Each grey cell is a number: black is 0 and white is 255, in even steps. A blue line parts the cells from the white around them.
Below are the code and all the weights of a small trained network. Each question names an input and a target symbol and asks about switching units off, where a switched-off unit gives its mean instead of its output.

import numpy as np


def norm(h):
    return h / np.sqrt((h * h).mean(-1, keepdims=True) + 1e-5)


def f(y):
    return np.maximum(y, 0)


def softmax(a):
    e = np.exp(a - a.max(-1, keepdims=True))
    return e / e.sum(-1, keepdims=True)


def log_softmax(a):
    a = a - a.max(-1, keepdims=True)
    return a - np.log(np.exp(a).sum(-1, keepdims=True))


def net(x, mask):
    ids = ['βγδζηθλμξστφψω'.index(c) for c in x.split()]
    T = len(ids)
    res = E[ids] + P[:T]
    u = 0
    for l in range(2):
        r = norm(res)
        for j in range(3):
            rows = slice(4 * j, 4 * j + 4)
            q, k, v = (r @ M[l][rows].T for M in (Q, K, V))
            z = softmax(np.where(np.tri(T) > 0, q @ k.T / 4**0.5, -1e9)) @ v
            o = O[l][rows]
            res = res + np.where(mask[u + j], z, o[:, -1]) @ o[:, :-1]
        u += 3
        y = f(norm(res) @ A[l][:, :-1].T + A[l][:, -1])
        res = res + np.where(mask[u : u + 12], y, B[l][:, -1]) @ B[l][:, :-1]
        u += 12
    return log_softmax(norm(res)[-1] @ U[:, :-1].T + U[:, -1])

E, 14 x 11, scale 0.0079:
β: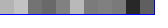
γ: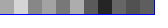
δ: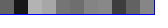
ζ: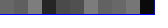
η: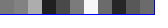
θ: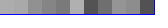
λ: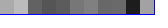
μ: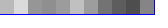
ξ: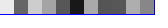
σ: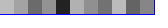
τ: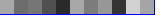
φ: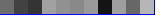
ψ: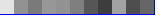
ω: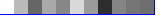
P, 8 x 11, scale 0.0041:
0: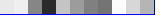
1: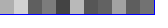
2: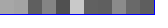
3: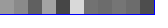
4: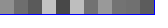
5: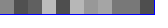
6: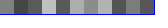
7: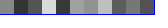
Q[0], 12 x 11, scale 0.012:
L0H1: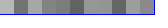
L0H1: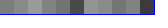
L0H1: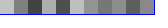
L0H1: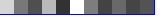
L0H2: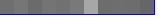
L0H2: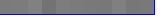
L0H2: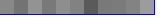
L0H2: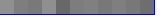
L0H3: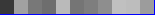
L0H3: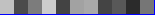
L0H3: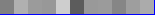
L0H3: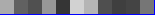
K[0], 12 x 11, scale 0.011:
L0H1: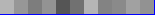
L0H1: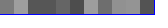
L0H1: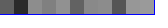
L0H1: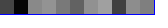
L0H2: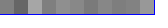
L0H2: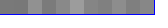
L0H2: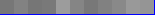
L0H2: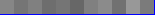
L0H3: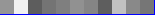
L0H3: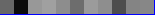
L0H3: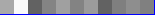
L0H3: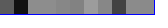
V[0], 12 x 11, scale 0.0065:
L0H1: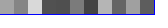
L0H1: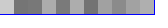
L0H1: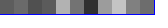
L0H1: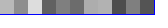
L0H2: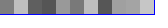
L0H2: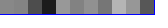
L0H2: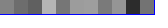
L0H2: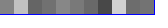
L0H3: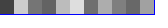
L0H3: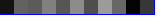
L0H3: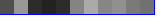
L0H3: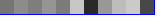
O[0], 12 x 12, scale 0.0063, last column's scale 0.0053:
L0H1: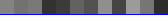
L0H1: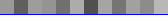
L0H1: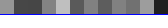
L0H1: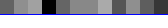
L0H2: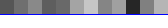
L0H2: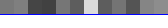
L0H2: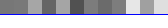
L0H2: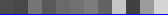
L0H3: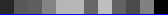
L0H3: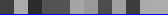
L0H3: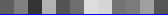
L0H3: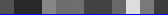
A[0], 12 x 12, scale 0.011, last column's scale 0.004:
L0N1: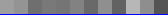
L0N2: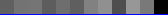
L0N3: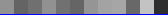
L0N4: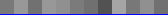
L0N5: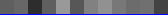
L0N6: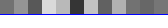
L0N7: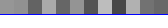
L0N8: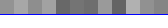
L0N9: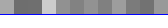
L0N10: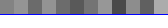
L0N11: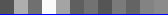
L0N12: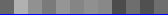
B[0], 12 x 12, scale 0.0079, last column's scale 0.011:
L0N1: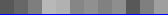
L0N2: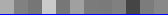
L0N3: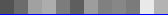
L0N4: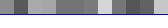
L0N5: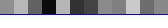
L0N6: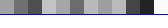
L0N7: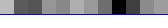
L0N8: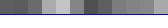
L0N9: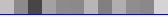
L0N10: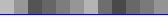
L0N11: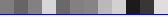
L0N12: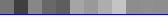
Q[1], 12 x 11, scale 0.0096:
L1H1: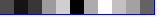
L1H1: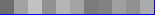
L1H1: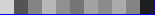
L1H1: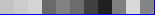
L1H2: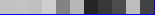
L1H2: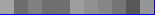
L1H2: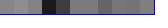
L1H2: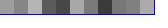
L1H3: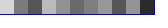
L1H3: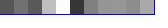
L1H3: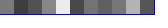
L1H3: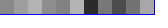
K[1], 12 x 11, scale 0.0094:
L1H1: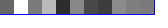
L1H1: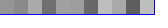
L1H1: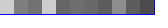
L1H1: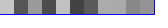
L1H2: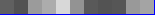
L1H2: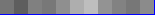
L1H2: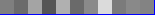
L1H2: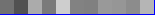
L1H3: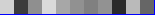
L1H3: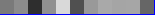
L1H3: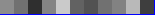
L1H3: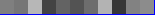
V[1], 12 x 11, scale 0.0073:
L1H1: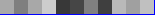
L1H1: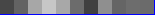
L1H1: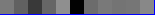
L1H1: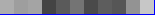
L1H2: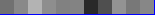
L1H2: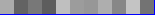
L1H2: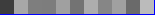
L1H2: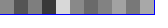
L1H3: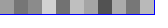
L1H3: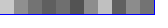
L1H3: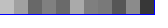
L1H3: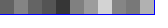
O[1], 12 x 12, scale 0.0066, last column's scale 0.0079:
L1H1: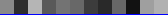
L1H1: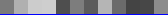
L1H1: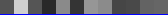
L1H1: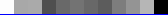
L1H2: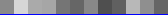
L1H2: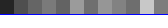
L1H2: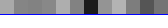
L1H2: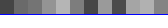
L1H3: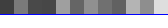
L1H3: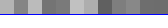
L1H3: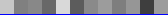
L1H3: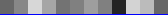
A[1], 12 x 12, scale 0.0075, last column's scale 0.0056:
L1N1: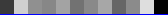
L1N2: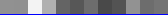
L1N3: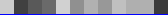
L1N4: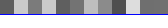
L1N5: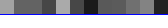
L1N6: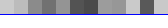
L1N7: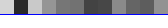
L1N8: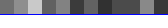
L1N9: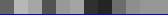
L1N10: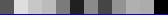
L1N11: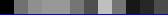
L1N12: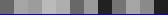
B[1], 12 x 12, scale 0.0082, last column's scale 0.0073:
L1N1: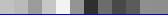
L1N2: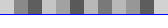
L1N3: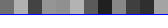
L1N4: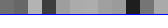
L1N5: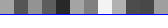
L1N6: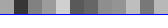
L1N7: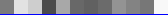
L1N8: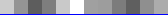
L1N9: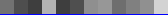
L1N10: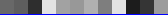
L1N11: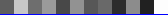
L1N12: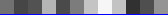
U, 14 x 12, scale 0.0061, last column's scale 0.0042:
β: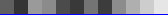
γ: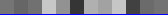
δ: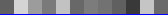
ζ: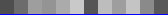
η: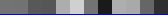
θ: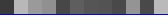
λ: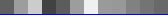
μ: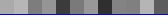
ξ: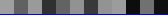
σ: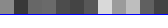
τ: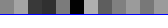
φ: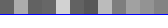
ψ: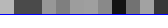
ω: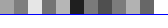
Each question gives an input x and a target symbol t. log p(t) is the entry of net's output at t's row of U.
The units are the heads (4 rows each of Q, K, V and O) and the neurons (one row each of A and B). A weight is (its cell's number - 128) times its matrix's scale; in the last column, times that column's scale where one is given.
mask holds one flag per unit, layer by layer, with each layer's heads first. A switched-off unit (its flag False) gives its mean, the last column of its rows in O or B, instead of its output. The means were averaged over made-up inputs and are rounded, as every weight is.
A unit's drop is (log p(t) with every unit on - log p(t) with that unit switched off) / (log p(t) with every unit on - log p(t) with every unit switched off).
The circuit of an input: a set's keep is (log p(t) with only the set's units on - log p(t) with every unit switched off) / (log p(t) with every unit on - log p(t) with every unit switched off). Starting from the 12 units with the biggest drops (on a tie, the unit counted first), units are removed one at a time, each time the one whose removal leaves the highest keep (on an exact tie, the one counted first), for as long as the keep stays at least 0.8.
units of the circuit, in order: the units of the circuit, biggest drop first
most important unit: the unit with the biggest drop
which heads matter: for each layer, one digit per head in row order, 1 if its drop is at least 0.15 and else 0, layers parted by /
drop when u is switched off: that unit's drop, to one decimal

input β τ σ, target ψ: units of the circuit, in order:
[L0H3 L0H1 L0N7 L0N11]
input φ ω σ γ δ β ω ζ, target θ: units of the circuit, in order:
[L0N6 L1N11 L0N9]
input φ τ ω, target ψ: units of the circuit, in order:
[L0H3 L0H1 L0N7]
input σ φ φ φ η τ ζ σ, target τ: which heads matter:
101 / 100
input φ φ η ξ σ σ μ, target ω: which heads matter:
001 / 000
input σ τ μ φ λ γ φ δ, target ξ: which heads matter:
111 / 100
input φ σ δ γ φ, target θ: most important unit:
L0H1
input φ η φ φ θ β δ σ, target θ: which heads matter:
001 / 000
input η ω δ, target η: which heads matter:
111 / 100
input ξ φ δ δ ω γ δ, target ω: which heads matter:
111 / 101
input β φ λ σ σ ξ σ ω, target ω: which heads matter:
011 / 000
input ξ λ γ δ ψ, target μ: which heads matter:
101 / 110
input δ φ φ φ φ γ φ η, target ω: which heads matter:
001 / 000
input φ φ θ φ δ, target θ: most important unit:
L1N11
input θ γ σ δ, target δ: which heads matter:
111 / 110
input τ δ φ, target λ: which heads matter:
111 / 110
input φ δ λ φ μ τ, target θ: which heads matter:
001 / 100
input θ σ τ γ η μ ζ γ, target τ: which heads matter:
101 / 000
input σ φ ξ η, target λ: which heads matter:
100 / 000
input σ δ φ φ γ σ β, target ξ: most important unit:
L0H3
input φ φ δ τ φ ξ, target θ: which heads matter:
101 / 100
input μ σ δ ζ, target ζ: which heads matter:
111 / 110
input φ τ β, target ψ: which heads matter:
101 / 000
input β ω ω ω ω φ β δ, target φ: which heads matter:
111 / 110
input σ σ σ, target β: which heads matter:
111 / 001
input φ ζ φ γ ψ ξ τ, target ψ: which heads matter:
001 / 000
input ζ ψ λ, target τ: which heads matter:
100 / 100
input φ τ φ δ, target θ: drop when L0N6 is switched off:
0.1
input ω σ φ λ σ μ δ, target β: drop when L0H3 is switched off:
1.0
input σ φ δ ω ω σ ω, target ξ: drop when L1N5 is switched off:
0.2
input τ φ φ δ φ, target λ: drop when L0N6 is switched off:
0.5
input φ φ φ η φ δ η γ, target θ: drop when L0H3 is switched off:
0.9
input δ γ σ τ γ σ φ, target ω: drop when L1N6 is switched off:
0.0
